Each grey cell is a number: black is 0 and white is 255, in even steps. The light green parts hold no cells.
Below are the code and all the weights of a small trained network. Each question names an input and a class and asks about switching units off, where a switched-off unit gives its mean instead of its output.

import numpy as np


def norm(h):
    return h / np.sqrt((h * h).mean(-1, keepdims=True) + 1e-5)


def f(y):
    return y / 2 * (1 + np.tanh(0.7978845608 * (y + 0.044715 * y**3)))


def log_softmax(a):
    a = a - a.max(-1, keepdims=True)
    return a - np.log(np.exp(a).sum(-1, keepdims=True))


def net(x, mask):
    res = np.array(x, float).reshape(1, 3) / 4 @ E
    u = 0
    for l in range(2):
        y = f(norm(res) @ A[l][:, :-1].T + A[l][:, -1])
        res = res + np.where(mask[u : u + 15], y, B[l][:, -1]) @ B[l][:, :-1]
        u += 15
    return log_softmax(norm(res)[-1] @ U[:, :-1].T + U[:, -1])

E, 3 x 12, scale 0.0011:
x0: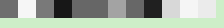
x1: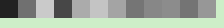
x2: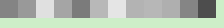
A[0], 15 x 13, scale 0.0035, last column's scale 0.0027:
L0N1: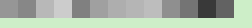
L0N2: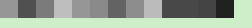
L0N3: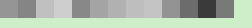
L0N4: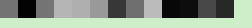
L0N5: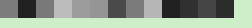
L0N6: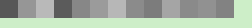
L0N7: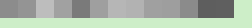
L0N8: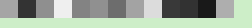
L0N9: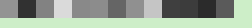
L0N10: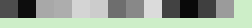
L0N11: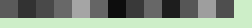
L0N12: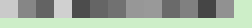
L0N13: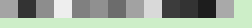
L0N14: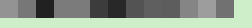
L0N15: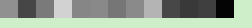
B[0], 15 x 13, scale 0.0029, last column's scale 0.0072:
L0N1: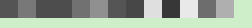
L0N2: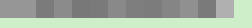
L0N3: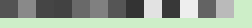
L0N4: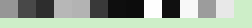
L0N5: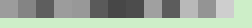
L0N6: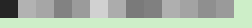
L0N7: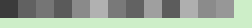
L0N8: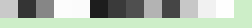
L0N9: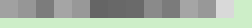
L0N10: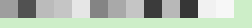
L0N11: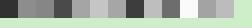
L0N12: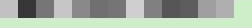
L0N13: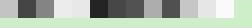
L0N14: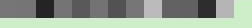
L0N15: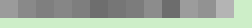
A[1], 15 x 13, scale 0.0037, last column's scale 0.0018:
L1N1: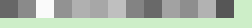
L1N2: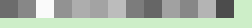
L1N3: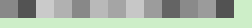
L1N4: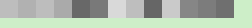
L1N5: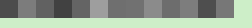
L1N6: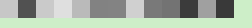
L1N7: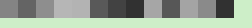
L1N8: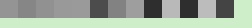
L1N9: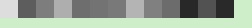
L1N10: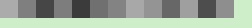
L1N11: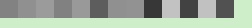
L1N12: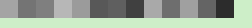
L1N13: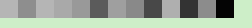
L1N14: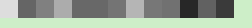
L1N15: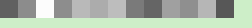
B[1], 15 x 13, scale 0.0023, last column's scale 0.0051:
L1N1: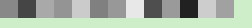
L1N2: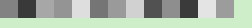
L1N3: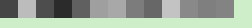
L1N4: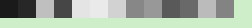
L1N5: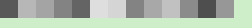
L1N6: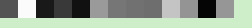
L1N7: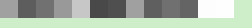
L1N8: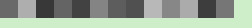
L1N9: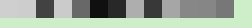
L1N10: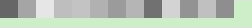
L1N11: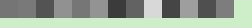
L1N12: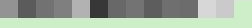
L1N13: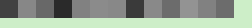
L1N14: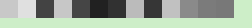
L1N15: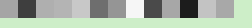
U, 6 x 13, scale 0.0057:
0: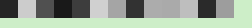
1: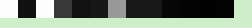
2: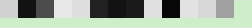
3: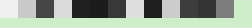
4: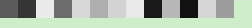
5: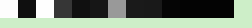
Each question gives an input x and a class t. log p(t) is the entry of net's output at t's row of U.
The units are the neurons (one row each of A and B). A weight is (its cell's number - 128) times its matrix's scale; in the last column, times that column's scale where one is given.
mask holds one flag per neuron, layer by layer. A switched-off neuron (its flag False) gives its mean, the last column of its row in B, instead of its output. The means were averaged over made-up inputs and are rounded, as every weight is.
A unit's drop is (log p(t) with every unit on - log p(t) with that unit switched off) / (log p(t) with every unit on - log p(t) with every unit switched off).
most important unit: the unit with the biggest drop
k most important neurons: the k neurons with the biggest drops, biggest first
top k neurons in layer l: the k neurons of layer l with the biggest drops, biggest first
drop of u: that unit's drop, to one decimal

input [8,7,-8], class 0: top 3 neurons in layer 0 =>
(L0N10 L0N8 L0N13)
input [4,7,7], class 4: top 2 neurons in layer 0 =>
(L0N4 L0N14)
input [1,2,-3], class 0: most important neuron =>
(L0N10)
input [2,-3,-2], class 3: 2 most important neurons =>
(L0N4 L0N3)
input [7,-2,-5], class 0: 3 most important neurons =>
(L0N8 L0N13 L0N4)
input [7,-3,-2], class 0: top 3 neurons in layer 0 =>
(L0N8 L0N13 L0N4)
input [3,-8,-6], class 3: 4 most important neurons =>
(L0N4 L0N8 L0N3 L0N13)
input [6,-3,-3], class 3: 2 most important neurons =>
(L0N4 L0N11)
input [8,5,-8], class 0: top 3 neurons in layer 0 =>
(L0N8 L0N10 L0N13)
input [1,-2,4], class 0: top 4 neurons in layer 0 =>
(L0N8 L0N13 L0N4 L0N10)
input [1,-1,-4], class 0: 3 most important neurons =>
(L0N8 L0N13 L0N4)
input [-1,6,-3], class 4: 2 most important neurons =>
(L0N8 L0N13)
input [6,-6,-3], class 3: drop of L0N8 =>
0.3
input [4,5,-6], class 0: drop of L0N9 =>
0.0
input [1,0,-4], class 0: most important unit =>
L0N8
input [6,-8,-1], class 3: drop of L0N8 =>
0.1
